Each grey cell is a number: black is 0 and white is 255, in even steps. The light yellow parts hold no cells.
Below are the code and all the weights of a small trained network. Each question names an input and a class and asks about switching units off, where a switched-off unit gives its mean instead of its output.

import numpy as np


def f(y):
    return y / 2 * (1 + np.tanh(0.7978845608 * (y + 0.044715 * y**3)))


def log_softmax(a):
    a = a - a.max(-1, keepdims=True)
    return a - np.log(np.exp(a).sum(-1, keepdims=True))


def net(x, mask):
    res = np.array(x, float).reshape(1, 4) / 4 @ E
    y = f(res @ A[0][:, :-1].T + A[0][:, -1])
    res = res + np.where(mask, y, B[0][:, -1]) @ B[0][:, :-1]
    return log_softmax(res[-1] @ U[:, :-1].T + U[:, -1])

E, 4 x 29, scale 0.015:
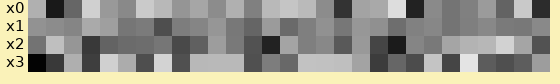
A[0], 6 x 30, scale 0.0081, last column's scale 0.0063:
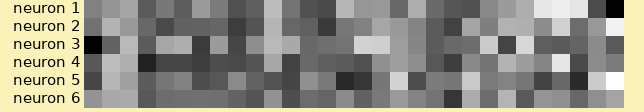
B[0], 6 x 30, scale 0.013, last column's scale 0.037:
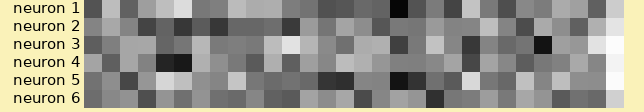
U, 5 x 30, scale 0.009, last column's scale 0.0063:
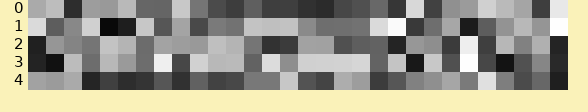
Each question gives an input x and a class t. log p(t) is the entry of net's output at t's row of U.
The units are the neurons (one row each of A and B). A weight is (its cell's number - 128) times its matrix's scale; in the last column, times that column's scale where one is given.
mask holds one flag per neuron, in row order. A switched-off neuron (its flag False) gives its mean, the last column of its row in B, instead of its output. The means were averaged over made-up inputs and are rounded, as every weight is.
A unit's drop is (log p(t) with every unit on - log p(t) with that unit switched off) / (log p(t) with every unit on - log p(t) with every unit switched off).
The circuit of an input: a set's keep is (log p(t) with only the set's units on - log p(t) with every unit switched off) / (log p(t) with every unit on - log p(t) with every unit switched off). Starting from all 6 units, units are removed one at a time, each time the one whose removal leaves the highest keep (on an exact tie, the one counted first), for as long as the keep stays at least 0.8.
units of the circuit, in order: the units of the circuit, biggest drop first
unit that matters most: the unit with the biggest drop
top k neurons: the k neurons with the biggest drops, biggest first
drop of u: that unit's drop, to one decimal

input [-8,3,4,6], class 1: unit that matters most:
neuron 4
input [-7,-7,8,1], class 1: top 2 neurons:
(neuron 4; neuron 2)
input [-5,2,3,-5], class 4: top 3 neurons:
(neuron 4; neuron 3; neuron 2)
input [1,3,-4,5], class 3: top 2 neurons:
(neuron 5; neuron 1)
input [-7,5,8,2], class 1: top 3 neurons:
(neuron 4; neuron 2; neuron 3)
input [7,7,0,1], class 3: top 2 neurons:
(neuron 5; neuron 4)
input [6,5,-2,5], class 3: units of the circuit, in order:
(neuron 5; neuron 4)
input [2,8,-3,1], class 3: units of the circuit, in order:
(neuron 5; neuron 4; neuron 2; neuron 1)
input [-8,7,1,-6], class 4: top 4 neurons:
(neuron 4; neuron 2; neuron 6; neuron 1)
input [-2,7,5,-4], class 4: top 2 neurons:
(neuron 3; neuron 4)
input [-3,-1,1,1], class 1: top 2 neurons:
(neuron 1; neuron 4)
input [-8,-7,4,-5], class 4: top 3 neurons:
(neuron 4; neuron 2; neuron 6)
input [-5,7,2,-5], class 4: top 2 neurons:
(neuron 4; neuron 3)
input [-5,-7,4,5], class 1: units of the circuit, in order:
(neuron 4)
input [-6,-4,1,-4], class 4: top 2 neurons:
(neuron 4; neuron 1)
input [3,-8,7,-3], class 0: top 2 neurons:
(neuron 1; neuron 3)
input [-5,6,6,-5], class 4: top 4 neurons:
(neuron 4; neuron 2; neuron 6; neuron 3)
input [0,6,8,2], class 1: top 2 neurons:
(neuron 4; neuron 5)
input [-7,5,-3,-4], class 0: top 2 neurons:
(neuron 5; neuron 3)
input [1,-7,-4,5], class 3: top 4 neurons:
(neuron 5; neuron 1; neuron 4; neuron 2)
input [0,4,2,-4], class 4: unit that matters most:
neuron 5
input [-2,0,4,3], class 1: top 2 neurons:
(neuron 4; neuron 2)
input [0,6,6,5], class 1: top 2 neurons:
(neuron 5; neuron 4)
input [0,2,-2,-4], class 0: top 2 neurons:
(neuron 4; neuron 3)
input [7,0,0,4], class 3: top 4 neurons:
(neuron 5; neuron 4; neuron 2; neuron 1)
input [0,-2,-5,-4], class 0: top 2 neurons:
(neuron 4; neuron 3)
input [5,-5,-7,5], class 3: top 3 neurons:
(neuron 5; neuron 4; neuron 2)
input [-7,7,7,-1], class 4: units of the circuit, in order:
(neuron 2)
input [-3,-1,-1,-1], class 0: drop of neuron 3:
1.0
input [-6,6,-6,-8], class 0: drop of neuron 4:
0.0
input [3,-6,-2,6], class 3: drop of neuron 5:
0.9
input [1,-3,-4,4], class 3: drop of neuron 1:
0.4
